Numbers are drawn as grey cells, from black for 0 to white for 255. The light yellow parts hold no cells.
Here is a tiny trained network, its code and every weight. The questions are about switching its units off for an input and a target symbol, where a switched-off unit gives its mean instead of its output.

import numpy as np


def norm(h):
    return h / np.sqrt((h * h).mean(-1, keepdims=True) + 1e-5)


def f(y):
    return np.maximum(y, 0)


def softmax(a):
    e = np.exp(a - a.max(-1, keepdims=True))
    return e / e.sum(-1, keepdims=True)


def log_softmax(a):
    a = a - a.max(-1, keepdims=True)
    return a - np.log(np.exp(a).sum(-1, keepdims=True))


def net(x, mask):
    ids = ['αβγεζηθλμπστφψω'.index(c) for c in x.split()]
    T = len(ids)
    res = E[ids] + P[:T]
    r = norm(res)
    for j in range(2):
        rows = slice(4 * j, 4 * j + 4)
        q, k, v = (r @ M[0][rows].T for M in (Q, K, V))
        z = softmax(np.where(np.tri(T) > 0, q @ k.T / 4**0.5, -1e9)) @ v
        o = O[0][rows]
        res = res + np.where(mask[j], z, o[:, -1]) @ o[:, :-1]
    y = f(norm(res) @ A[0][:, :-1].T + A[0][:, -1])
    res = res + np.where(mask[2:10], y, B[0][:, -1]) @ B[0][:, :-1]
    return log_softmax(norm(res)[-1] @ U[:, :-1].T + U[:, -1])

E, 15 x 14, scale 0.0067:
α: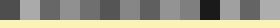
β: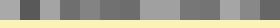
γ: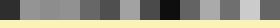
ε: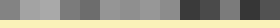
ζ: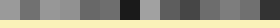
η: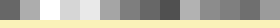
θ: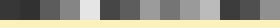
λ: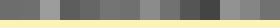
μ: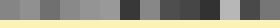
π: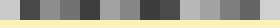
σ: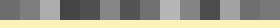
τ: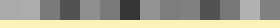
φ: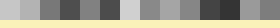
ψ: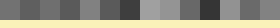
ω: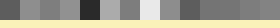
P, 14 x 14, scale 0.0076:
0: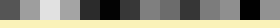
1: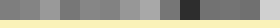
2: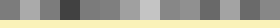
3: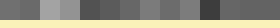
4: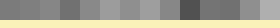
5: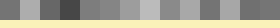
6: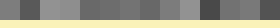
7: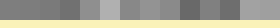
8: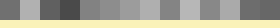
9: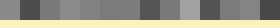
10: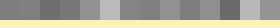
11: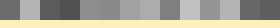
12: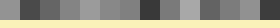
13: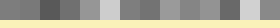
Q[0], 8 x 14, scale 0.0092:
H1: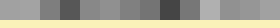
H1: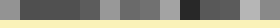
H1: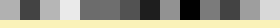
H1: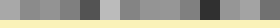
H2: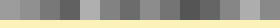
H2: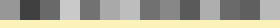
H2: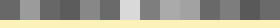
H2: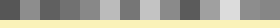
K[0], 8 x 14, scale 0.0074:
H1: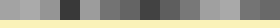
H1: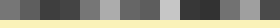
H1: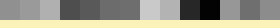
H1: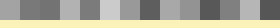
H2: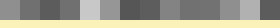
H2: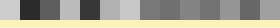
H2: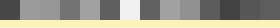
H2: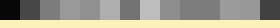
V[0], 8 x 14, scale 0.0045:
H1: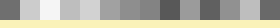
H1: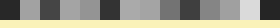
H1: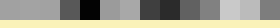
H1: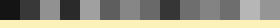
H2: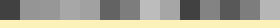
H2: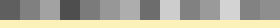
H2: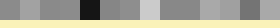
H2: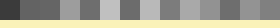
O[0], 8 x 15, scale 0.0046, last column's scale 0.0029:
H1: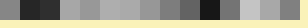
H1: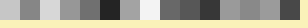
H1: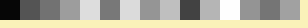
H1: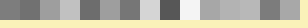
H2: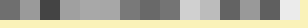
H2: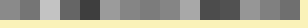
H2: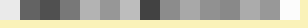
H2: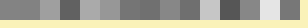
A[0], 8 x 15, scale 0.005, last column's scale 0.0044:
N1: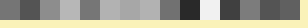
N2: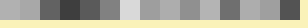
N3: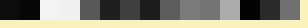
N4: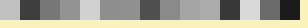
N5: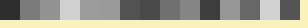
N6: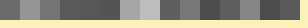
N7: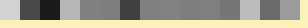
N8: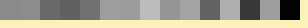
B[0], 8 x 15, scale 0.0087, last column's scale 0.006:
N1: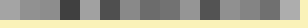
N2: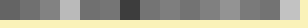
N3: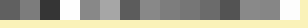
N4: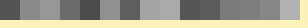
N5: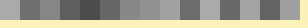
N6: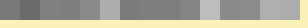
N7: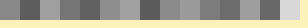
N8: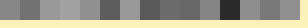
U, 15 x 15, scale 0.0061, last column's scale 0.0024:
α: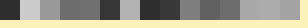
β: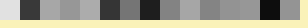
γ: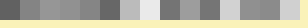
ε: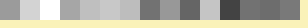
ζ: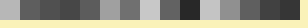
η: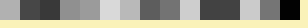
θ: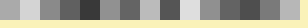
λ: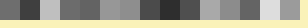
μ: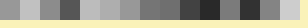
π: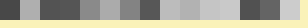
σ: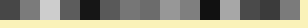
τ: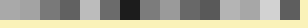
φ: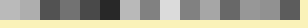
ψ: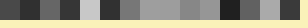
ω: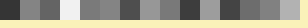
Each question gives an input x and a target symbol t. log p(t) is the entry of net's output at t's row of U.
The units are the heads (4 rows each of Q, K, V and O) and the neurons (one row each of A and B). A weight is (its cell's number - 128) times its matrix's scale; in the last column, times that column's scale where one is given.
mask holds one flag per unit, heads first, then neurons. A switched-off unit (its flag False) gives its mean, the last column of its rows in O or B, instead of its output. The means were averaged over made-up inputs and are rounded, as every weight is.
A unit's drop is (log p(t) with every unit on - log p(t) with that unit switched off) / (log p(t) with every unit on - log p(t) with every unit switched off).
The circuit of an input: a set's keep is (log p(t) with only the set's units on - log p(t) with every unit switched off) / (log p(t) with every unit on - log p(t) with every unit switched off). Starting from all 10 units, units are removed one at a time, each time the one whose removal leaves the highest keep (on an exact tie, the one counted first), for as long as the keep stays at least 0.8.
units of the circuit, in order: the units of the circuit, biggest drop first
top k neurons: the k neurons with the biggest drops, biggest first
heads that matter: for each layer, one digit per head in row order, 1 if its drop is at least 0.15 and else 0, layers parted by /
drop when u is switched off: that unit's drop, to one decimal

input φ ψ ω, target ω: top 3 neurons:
N2, N8, N7
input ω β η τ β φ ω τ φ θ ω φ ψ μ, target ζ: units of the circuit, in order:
H2, N5, N3
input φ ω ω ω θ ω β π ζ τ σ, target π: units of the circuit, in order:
N3, H1
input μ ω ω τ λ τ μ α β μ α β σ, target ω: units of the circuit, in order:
N3, H2
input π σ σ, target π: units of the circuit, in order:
H1
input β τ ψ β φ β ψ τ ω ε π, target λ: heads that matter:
01
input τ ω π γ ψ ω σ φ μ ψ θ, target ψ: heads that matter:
00
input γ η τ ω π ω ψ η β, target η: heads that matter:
10
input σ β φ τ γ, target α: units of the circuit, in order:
N3, N1
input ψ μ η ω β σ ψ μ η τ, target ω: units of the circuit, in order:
H2, N3
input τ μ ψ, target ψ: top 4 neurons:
N8, N3, N7, N6
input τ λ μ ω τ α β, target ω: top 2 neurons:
N3, N1
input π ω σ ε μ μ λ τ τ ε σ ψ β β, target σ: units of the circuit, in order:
N3, N4
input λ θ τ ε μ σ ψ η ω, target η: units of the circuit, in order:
H1
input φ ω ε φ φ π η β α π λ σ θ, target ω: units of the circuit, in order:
N3, N4
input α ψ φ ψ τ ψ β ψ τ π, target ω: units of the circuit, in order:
H2, N3
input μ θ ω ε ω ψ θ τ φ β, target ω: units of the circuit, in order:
N3, H2
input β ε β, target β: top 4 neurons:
N3, N8, N4, N2
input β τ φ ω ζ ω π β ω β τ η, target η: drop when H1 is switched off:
1.7
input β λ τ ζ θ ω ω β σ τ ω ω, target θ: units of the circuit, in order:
H1
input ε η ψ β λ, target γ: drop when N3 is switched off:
0.2
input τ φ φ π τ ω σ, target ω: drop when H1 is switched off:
0.1
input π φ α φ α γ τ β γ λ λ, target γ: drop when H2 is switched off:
0.1
